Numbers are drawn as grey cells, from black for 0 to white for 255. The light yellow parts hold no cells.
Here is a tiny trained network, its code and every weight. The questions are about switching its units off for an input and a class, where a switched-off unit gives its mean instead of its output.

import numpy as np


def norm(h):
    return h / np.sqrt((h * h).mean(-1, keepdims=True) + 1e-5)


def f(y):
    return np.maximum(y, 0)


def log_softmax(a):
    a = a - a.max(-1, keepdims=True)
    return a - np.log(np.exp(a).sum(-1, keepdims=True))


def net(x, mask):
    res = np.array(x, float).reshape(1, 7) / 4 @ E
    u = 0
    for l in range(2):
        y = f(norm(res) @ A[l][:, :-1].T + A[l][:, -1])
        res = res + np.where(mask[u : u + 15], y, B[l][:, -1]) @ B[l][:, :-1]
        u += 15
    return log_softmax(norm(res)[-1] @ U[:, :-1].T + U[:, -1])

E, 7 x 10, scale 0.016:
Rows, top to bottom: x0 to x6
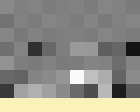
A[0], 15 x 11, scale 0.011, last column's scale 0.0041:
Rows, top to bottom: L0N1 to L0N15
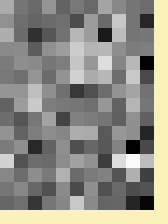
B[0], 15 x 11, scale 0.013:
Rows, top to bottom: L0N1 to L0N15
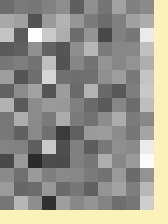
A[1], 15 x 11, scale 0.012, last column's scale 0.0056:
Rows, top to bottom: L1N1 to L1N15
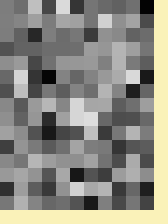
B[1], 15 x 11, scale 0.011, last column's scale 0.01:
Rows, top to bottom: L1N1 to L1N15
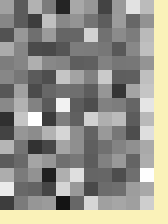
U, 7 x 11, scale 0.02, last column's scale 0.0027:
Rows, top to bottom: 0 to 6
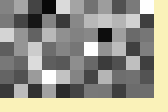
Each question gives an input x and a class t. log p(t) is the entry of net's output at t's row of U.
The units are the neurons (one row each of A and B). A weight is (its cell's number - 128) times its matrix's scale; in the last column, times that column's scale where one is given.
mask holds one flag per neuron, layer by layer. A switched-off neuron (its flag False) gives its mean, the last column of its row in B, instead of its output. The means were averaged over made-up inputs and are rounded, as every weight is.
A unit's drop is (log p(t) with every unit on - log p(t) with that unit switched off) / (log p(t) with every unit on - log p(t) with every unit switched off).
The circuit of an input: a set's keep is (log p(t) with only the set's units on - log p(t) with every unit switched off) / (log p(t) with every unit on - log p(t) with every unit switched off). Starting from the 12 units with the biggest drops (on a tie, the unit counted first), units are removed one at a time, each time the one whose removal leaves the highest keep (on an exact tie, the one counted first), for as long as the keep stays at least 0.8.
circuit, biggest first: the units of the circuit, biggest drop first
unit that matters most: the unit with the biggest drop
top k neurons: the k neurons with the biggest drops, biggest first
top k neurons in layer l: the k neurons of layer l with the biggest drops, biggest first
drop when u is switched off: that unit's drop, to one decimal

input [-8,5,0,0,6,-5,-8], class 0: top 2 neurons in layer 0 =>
[L0N12, L0N6]
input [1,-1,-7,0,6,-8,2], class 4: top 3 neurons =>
[L0N12, L0N7, L1N13]
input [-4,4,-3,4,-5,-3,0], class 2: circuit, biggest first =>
[L0N12]
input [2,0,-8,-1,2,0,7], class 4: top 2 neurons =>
[L0N12, L0N11]
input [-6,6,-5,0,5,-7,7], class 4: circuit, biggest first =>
[L0N12, L1N1]
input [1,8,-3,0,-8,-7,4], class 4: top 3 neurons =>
[L0N12, L0N7, L1N13]
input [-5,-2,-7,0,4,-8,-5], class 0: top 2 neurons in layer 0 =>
[L0N12, L0N6]
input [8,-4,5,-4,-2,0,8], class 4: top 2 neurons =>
[L1N1, L0N11]
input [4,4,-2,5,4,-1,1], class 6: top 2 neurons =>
[L0N11, L0N15]
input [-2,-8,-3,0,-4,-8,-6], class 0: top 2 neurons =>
[L0N12, L1N13]
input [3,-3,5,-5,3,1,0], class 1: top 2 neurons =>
[L0N3, L0N12]
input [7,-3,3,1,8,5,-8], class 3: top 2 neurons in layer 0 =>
[L0N3, L0N11]
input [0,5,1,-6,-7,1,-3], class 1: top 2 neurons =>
[L0N15, L0N6]
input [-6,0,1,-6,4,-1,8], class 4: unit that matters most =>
L1N1
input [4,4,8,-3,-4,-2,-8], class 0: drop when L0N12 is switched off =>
1.1
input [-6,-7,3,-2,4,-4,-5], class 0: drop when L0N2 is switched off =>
0.0
